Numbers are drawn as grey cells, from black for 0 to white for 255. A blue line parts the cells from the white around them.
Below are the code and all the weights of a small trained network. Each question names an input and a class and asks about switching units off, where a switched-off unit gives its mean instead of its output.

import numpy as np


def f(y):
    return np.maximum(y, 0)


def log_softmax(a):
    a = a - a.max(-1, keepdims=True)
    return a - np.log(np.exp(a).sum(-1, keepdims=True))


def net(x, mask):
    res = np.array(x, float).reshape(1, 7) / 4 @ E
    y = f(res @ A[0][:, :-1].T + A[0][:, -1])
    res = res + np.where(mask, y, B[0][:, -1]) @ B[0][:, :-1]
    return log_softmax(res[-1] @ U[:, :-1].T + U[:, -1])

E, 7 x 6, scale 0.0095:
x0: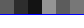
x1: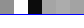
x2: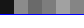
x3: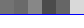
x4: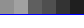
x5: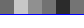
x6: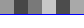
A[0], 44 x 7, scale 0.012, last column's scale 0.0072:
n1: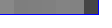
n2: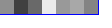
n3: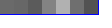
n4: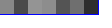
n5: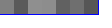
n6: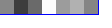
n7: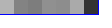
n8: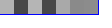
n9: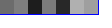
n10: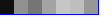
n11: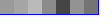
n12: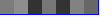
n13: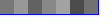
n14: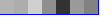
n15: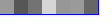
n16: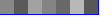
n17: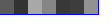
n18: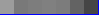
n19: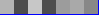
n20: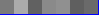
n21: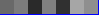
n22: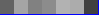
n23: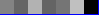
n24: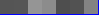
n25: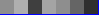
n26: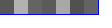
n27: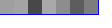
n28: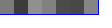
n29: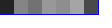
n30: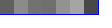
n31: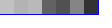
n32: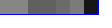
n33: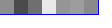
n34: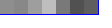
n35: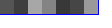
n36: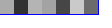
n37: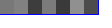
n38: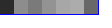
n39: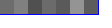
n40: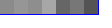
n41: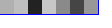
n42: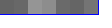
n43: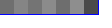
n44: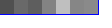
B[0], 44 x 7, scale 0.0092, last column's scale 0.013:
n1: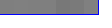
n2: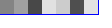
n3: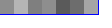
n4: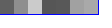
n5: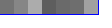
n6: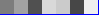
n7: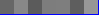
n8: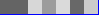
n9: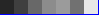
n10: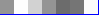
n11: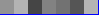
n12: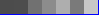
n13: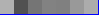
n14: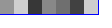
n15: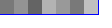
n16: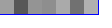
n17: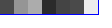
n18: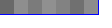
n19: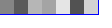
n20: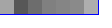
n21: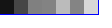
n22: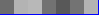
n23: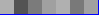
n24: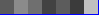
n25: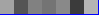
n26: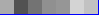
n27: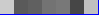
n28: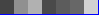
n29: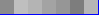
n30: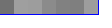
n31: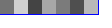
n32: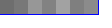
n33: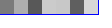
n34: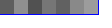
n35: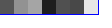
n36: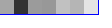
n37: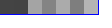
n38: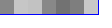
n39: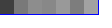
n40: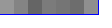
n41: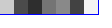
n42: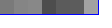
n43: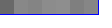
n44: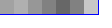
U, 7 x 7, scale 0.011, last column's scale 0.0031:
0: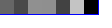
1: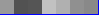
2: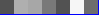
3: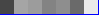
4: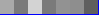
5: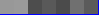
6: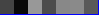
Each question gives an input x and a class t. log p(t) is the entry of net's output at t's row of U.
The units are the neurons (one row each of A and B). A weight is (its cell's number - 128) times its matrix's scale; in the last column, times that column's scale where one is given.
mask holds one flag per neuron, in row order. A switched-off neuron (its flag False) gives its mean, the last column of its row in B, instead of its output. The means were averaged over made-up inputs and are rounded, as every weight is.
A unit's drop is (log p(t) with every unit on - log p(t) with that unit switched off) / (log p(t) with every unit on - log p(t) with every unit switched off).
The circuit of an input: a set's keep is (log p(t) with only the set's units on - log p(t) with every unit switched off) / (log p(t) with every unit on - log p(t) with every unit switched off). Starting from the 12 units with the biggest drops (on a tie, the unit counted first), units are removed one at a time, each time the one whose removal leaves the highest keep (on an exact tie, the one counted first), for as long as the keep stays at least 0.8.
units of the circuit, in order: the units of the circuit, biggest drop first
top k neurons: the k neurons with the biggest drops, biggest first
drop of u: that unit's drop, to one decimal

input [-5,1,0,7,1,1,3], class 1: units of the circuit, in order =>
[n17 n35]
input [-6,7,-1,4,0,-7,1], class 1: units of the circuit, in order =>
[n17]
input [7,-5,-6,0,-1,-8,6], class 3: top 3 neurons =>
[n17 n28 n35]
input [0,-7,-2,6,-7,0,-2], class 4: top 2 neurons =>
[n9 n21]
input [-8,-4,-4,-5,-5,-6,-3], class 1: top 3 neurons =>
[n10 n17 n35]
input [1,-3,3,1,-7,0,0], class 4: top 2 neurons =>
[n10 n9]
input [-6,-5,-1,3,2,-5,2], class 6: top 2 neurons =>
[n10 n38]
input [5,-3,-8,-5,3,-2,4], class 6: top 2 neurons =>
[n10 n36]
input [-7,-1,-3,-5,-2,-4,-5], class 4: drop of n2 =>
0.2
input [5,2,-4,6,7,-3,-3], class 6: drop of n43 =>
0.0
